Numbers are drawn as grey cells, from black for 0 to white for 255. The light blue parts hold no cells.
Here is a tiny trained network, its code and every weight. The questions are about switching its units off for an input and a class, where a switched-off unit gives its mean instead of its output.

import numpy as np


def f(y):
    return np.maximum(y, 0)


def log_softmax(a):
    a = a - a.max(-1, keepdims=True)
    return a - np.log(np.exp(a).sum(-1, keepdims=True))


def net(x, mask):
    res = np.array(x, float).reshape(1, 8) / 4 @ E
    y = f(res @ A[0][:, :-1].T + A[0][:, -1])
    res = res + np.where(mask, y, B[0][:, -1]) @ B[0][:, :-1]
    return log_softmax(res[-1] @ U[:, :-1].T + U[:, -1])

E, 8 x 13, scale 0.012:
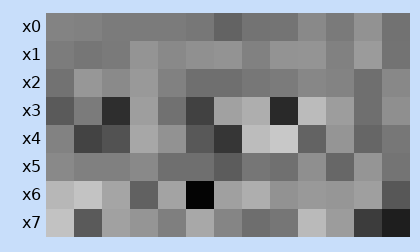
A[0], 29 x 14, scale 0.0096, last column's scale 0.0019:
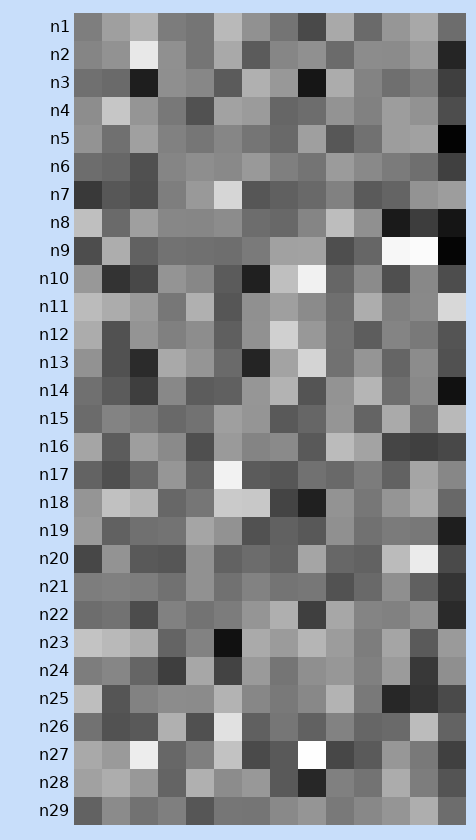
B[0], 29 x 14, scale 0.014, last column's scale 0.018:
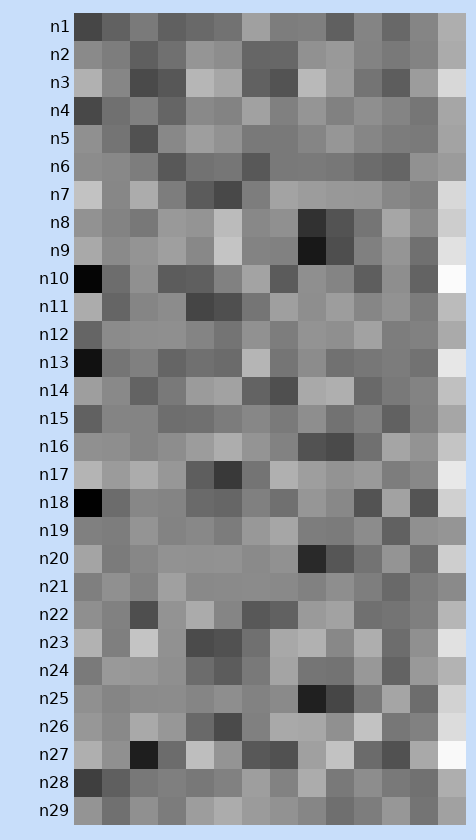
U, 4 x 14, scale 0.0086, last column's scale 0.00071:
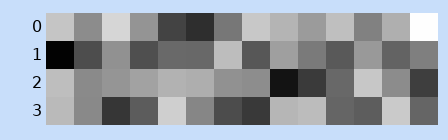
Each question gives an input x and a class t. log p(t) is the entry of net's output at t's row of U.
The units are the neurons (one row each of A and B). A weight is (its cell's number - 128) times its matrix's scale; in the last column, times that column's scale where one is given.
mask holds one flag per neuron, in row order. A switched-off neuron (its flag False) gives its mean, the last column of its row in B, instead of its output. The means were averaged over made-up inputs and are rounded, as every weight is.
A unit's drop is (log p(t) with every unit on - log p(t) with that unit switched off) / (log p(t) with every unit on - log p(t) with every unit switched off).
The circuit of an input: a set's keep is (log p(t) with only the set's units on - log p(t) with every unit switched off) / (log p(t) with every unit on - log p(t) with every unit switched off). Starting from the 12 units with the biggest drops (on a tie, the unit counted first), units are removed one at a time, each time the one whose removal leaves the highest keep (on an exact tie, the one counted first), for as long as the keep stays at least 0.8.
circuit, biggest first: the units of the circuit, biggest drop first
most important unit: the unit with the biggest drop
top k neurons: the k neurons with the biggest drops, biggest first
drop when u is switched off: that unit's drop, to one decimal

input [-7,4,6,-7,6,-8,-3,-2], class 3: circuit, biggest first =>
[n27]
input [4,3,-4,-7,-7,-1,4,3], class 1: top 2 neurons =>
[n18, n28]
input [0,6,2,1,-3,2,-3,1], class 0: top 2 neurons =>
[n10, n13]
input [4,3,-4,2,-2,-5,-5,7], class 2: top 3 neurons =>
[n25, n16, n8]
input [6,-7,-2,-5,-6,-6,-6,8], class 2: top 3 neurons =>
[n25, n8, n16]
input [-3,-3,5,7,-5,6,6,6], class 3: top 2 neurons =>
[n3, n17]
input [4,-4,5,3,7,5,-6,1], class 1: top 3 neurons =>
[n10, n13, n23]
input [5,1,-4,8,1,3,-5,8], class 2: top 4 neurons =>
[n25, n16, n27, n8]
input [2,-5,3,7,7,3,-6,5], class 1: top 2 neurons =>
[n10, n13]
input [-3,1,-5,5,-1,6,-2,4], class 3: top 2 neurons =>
[n3, n9]
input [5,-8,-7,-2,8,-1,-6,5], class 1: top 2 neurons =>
[n10, n13]
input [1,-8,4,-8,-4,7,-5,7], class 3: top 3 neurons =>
[n27, n9, n2]
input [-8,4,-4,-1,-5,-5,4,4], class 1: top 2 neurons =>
[n18, n17]
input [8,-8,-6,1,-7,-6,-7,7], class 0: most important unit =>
n17
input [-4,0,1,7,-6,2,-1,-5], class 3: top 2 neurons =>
[n3, n10]
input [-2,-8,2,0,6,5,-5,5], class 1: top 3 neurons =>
[n10, n13, n23]
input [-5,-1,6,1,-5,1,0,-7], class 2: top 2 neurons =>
[n9, n20]
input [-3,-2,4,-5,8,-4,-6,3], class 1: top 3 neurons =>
[n10, n13, n23]
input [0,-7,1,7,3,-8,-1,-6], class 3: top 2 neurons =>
[n3, n14]
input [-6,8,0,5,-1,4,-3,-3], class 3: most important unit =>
n3
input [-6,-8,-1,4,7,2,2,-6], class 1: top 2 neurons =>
[n10, n13]
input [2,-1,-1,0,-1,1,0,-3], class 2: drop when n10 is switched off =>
0.1
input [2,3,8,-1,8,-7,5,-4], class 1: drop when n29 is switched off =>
0.0
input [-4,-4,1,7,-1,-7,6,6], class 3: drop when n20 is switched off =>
0.1
